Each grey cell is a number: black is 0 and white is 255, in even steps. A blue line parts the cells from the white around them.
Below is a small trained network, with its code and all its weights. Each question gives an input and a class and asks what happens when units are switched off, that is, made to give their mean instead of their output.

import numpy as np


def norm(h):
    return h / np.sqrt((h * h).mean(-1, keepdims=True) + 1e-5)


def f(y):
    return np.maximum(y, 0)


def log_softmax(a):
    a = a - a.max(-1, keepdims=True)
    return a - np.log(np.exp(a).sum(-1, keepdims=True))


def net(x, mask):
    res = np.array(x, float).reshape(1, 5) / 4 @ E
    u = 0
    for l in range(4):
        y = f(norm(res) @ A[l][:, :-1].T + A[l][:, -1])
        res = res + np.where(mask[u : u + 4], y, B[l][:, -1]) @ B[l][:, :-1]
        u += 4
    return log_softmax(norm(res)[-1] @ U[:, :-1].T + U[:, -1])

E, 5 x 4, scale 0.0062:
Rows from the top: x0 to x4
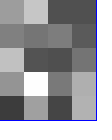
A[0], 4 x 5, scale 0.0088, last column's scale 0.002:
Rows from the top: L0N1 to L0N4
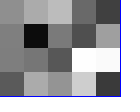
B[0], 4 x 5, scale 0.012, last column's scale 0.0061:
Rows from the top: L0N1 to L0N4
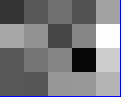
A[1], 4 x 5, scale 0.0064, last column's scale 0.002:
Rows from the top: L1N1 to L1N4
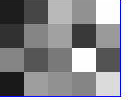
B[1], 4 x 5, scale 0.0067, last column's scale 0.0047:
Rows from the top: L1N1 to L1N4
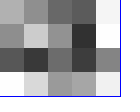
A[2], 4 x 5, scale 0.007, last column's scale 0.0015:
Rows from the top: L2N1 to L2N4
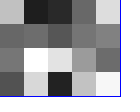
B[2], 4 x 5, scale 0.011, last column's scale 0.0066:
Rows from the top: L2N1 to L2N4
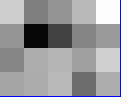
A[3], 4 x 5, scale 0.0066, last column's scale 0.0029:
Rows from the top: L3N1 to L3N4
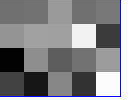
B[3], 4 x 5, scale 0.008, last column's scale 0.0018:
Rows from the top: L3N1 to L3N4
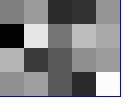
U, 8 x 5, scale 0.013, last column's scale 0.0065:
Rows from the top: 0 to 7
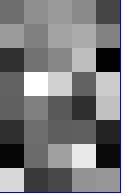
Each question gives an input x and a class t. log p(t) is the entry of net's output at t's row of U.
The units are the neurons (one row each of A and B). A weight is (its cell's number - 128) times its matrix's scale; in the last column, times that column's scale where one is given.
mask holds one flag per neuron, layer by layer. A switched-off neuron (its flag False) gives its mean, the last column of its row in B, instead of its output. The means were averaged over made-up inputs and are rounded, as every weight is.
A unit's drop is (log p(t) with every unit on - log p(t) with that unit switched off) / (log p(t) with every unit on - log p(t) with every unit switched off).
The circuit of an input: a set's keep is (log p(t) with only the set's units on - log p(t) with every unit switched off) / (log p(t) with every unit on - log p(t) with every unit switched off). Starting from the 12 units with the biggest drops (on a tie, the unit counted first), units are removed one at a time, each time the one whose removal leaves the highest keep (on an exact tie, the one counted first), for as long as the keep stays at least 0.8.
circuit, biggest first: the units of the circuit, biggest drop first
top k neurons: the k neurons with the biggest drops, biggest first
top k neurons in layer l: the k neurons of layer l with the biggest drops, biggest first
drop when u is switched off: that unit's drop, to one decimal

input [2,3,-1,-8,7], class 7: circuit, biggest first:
[L2N1; L0N3]
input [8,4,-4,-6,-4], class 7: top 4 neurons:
[L0N3; L0N2; L2N1; L1N2]
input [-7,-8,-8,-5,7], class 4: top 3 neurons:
[L2N1; L0N3; L0N4]
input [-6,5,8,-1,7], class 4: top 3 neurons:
[L0N3; L1N4; L3N4]
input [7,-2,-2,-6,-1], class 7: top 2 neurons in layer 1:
[L1N4; L1N2]
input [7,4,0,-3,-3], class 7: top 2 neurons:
[L0N3; L1N2]
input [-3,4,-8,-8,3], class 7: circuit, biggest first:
[L0N3; L0N2]
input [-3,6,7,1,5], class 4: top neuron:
[L0N3]
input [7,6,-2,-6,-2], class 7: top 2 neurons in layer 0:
[L0N3; L0N2]
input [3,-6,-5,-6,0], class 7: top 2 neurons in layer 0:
[L0N2; L0N3]
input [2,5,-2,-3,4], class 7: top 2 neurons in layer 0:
[L0N3; L0N4]
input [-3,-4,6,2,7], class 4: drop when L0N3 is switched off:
1.7
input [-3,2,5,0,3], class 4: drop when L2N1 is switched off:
-0.1
